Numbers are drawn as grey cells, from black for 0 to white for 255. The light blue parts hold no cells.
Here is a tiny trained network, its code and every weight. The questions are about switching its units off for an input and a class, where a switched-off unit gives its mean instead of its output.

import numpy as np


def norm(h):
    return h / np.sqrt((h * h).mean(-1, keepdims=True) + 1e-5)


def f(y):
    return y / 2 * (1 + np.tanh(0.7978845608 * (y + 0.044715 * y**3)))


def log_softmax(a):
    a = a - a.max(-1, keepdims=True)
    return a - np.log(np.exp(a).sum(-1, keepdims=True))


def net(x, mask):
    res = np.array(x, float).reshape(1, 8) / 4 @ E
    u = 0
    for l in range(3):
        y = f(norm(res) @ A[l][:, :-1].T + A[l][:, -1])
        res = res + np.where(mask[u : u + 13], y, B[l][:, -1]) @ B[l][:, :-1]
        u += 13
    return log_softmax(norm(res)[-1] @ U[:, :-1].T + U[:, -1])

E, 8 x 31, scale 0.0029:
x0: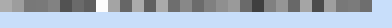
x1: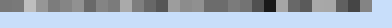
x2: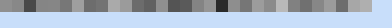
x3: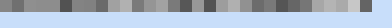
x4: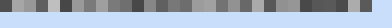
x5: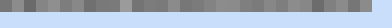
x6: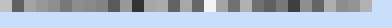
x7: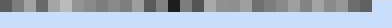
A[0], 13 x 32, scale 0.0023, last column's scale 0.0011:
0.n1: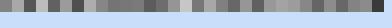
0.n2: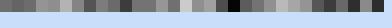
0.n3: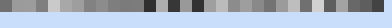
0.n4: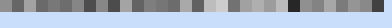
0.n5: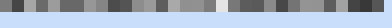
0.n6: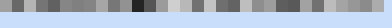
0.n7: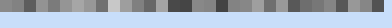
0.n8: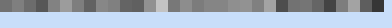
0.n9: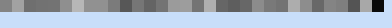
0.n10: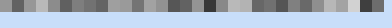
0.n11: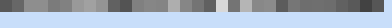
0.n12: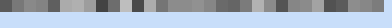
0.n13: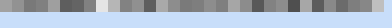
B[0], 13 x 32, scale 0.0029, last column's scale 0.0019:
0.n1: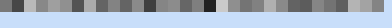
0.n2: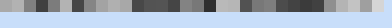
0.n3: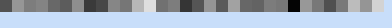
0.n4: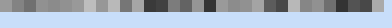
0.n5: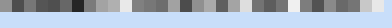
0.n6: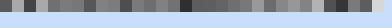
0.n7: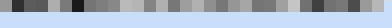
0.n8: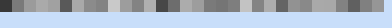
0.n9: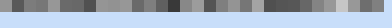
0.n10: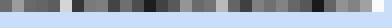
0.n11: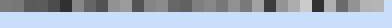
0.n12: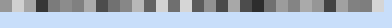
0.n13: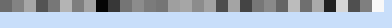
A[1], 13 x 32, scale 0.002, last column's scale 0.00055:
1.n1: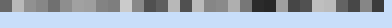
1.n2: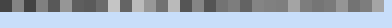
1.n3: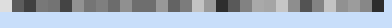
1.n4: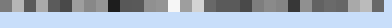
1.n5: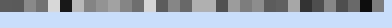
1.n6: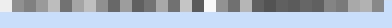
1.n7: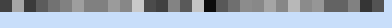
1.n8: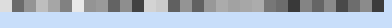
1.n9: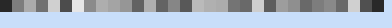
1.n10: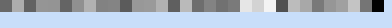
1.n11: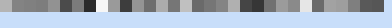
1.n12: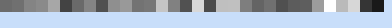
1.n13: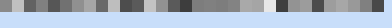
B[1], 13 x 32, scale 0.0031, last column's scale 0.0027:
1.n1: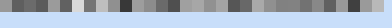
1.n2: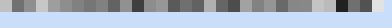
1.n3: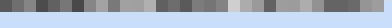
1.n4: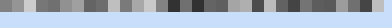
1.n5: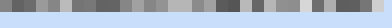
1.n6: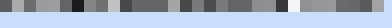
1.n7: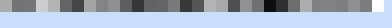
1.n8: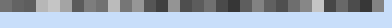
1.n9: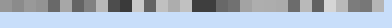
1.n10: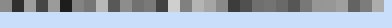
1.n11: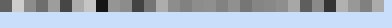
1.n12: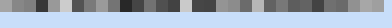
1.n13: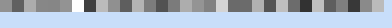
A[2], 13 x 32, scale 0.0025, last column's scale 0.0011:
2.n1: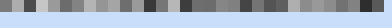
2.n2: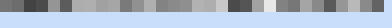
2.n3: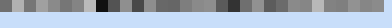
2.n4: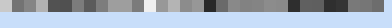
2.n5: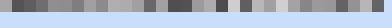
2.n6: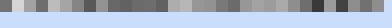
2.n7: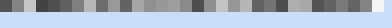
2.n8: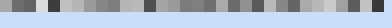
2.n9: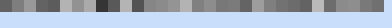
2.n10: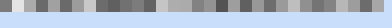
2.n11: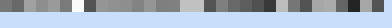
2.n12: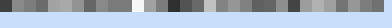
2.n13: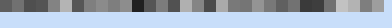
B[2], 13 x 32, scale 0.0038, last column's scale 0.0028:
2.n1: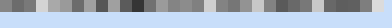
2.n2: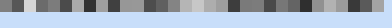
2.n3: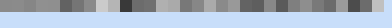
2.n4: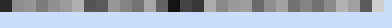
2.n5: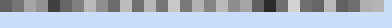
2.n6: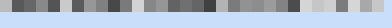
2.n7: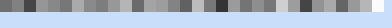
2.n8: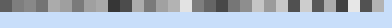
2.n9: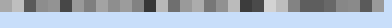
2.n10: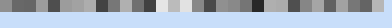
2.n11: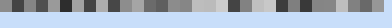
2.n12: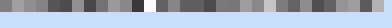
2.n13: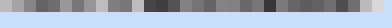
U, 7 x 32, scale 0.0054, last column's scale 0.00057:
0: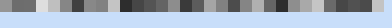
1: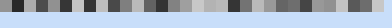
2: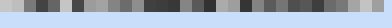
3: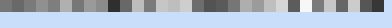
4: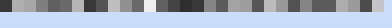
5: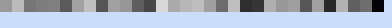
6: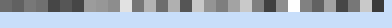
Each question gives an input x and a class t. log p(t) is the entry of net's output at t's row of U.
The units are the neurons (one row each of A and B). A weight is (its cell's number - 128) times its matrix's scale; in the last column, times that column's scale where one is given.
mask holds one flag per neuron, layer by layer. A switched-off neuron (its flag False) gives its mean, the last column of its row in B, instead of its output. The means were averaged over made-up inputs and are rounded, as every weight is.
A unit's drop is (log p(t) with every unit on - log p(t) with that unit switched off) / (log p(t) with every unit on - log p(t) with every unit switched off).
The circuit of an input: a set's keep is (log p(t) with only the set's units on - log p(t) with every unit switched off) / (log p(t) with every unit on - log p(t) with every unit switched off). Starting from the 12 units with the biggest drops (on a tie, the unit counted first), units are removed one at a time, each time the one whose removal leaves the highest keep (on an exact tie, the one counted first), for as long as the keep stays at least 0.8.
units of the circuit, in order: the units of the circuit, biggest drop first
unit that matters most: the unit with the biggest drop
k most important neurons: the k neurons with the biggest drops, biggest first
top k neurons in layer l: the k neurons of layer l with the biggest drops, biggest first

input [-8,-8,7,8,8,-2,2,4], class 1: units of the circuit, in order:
(1.n10 2.n2)
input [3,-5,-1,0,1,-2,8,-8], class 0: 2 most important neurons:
(1.n8 1.n6)
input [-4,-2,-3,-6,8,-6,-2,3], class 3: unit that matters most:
0.n10
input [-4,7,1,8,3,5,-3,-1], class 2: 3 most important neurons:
(1.n12 0.n10 2.n13)
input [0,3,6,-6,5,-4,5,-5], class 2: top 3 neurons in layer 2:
(2.n6 2.n7 2.n1)
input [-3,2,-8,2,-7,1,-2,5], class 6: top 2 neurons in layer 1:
(1.n9 1.n5)
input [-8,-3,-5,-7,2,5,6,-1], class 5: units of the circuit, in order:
(0.n12 2.n9)
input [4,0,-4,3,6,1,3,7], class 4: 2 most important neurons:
(0.n3 2.n12)
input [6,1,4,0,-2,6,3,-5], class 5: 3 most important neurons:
(1.n11 0.n13 0.n3)
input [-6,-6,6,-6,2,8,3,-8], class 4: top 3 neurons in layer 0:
(0.n10 0.n13 0.n5)
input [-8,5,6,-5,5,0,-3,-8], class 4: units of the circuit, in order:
(1.n4 2.n4)
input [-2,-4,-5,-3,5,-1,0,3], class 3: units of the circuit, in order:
(1.n9 2.n6)
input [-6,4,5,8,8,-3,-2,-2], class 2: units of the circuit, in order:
(1.n12 2.n13)
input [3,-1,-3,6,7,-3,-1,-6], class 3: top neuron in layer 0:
(0.n2)
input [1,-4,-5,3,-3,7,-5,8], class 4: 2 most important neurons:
(0.n3 2.n12)
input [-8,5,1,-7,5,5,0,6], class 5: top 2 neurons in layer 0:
(0.n12 0.n10)
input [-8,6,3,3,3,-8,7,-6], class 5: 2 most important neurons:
(0.n12 2.n9)
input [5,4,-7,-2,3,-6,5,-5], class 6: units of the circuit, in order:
(0.n5 2.n7)
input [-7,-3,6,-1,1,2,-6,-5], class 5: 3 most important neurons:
(0.n12 0.n6 0.n4)
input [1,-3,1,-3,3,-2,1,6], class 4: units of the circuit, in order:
(0.n3)
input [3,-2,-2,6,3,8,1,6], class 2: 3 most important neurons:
(0.n10 2.n13 1.n12)
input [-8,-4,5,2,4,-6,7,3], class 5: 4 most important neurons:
(0.n12 1.n7 2.n9 1.n2)
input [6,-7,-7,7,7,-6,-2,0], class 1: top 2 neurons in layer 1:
(1.n10 1.n13)
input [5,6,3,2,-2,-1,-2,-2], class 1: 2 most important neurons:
(2.n11 1.n1)
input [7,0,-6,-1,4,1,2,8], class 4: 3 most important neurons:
(0.n3 2.n12 0.n12)
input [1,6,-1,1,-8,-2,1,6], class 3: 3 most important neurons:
(2.n8 1.n13 1.n10)
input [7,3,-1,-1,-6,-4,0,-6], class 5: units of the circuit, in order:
(1.n11)
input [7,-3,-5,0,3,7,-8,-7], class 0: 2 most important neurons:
(1.n7 2.n1)
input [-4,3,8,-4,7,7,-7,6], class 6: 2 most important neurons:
(2.n5 0.n7)
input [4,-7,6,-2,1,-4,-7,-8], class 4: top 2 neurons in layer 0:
(0.n4 0.n6)
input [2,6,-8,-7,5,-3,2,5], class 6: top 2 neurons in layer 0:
(0.n5 0.n10)
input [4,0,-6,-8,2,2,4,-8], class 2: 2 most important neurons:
(0.n2 0.n3)
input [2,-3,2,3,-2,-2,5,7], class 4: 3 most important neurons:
(0.n3 2.n12 1.n7)
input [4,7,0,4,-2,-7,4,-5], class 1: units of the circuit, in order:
(2.n11)
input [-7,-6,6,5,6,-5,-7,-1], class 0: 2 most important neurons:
(1.n7 0.n13)
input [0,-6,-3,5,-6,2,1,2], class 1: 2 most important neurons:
(1.n10 2.n2)
